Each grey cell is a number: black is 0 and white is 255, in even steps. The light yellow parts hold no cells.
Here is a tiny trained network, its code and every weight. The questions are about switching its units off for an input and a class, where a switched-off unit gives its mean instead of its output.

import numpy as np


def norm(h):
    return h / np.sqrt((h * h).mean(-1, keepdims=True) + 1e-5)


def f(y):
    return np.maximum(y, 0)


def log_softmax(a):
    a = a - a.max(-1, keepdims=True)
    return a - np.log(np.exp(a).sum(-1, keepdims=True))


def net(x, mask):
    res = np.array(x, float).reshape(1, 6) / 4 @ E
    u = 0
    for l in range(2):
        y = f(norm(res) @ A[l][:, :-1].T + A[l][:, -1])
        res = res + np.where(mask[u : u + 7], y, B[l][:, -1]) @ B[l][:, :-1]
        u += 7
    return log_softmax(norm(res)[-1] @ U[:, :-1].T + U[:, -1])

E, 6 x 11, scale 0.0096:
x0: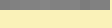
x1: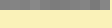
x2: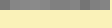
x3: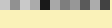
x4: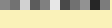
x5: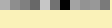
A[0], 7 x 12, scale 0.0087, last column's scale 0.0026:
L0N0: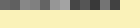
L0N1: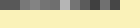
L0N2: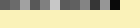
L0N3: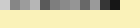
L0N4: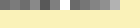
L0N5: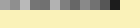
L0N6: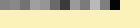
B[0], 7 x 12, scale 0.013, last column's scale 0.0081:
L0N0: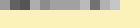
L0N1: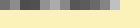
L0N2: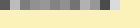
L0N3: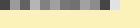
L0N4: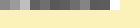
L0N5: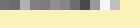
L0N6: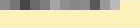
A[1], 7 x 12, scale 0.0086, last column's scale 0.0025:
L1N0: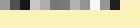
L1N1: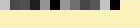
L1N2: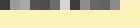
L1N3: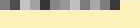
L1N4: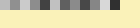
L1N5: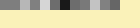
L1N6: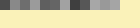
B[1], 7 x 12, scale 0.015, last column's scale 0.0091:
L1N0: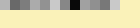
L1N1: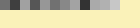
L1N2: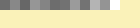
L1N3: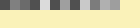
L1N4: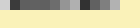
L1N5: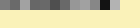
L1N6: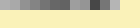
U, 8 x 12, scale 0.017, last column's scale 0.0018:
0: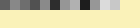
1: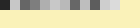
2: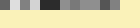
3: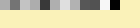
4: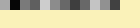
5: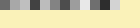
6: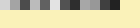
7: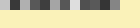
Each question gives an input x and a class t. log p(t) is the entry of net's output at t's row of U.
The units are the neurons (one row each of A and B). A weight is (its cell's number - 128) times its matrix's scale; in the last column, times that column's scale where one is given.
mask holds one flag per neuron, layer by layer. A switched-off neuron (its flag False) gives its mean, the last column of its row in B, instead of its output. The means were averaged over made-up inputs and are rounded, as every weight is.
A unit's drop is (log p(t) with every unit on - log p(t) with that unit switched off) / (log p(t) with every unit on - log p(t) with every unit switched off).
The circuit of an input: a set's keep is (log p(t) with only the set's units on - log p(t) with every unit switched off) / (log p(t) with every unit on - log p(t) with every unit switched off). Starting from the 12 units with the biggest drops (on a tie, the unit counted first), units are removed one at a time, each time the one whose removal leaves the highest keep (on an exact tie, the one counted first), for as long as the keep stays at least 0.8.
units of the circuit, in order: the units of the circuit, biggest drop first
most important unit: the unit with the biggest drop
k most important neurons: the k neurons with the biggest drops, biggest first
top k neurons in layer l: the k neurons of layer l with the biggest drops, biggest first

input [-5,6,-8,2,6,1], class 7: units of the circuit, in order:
(L1N4)
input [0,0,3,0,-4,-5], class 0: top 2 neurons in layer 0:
(L0N3; L0N2)
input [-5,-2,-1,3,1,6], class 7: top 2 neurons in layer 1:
(L1N4; L1N5)
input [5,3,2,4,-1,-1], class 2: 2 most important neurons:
(L0N3; L1N0)
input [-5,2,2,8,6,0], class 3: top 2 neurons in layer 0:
(L0N5; L0N4)
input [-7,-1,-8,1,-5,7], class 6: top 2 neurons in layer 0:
(L0N4; L0N5)
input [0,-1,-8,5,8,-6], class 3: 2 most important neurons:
(L0N5; L1N4)
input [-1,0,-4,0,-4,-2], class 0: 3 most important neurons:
(L0N3; L0N2; L1N1)
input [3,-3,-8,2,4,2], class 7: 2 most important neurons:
(L0N5; L1N4)
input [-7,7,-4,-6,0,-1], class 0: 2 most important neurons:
(L0N3; L1N0)
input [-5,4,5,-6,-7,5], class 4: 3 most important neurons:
(L1N0; L1N1; L0N3)
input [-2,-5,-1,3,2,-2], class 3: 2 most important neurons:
(L0N5; L1N4)
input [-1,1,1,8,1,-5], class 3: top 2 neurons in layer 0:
(L0N5; L0N2)
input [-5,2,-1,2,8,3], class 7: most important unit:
L0N5
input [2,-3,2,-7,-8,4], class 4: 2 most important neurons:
(L1N0; L1N1)
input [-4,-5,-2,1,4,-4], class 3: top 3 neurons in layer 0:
(L0N5; L0N3; L0N0)
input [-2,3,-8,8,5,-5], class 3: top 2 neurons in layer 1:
(L1N4; L1N3)
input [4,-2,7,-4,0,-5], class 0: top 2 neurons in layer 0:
(L0N3; L0N4)
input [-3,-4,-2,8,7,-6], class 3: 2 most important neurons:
(L1N4; L0N5)
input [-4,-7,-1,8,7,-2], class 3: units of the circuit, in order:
(L0N5)
